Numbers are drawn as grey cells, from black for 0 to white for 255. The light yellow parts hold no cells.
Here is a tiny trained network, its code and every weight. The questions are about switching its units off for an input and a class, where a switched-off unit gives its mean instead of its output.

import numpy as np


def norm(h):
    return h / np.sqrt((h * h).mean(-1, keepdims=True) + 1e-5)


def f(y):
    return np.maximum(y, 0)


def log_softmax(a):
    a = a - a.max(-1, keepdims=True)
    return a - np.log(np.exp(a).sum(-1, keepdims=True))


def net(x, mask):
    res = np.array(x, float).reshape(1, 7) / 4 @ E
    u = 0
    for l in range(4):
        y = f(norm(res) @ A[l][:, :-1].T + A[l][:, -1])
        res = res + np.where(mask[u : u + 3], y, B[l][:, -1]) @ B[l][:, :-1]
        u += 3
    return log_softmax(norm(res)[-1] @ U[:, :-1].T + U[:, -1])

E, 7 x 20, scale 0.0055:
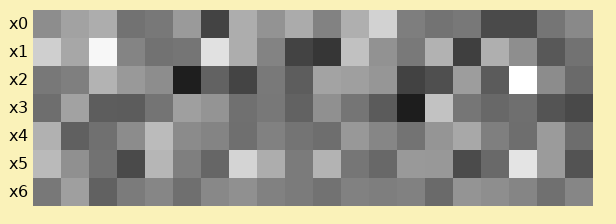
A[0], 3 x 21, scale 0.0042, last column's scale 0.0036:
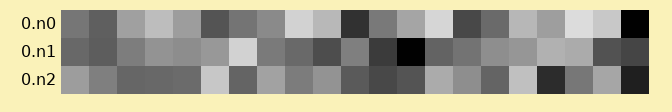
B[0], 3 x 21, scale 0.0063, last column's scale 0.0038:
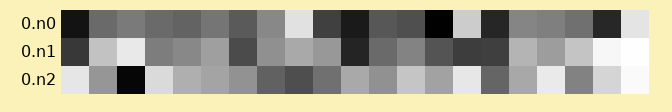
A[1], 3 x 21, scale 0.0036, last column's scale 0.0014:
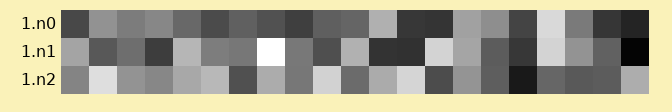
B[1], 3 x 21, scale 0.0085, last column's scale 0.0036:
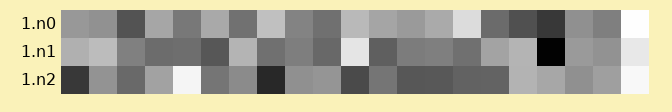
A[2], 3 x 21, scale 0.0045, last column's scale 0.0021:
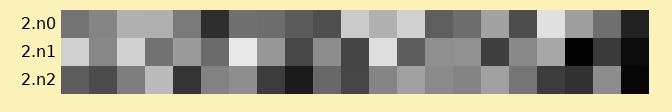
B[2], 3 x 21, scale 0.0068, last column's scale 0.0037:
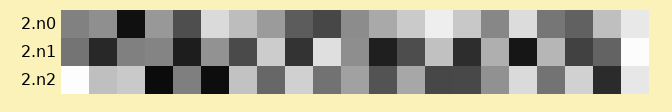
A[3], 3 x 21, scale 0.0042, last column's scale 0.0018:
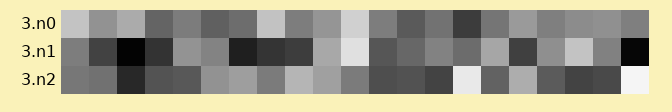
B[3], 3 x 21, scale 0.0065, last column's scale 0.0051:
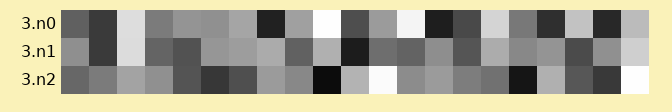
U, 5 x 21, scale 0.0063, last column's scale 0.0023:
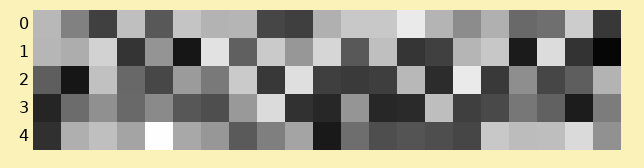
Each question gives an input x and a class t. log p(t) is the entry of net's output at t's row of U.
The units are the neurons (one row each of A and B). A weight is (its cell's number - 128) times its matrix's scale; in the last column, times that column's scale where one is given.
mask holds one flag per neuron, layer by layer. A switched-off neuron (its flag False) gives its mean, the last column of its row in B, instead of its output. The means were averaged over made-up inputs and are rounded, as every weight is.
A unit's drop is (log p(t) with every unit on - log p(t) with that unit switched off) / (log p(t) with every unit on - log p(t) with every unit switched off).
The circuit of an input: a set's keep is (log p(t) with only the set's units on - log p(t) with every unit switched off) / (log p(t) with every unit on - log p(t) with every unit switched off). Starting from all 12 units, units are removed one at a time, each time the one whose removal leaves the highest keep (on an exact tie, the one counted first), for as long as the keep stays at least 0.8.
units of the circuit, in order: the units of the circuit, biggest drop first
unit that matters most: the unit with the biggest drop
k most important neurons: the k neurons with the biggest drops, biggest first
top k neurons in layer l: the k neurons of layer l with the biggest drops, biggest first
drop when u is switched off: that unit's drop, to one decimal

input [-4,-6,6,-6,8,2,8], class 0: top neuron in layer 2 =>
[2.n0]
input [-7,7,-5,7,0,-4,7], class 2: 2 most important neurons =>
[2.n1, 0.n0]
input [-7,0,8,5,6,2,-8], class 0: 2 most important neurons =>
[2.n0, 1.n0]
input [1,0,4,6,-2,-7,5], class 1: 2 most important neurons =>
[2.n2, 0.n0]
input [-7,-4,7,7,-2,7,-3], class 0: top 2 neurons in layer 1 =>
[1.n0, 1.n2]
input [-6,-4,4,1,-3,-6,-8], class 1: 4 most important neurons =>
[2.n2, 1.n2, 0.n2, 2.n1]
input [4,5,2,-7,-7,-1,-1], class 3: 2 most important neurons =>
[0.n0, 0.n1]
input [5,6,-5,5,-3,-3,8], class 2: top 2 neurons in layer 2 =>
[2.n1, 2.n0]
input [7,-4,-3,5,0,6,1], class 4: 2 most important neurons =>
[1.n2, 2.n2]
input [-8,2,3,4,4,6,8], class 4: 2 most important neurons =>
[0.n1, 2.n2]
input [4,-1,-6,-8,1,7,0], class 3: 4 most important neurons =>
[0.n0, 2.n2, 3.n2, 2.n0]
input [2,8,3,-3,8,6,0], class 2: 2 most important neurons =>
[2.n1, 2.n2]
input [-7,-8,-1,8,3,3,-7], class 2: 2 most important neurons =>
[3.n1, 0.n0]
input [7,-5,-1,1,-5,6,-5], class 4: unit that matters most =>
1.n2
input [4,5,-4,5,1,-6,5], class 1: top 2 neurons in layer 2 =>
[2.n2, 2.n0]
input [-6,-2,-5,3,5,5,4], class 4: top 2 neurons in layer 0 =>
[0.n1, 0.n0]
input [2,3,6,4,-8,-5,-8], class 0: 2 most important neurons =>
[2.n0, 0.n0]
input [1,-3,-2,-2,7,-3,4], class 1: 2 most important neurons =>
[2.n2, 2.n1]
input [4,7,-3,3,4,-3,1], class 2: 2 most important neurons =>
[2.n1, 0.n1]
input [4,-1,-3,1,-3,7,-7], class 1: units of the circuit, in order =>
[1.n1]
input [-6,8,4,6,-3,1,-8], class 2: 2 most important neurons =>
[2.n1, 0.n0]
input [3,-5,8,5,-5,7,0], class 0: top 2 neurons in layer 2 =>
[2.n0, 2.n2]
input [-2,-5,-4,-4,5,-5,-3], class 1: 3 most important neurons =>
[2.n2, 2.n1, 1.n0]
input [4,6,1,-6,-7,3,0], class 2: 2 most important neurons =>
[2.n1, 0.n1]
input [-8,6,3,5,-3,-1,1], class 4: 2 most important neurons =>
[0.n1, 0.n0]
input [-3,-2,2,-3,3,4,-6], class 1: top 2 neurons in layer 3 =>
[3.n0, 3.n2]
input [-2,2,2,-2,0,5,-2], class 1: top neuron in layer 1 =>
[1.n1]
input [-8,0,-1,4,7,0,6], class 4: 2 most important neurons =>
[0.n1, 0.n0]
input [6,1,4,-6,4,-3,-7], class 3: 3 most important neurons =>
[0.n0, 0.n1, 0.n2]
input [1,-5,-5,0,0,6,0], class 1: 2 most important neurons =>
[1.n1, 2.n0]
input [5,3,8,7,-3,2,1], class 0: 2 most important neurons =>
[2.n0, 0.n0]
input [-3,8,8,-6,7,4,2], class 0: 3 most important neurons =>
[2.n0, 1.n0, 3.n1]
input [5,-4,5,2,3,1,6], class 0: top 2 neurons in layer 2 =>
[2.n0, 2.n1]
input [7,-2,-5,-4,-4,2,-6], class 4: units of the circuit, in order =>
[1.n2]
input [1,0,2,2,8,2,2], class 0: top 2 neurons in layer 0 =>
[0.n1, 0.n0]
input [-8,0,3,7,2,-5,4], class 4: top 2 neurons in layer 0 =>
[0.n1, 0.n0]
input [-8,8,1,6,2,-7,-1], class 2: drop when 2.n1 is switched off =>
1.2
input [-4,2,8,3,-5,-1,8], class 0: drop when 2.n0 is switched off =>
0.2
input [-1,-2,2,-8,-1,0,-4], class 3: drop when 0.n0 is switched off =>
1.6
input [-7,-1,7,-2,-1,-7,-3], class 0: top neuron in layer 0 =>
[0.n0]
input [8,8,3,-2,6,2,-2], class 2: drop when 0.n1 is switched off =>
0.2
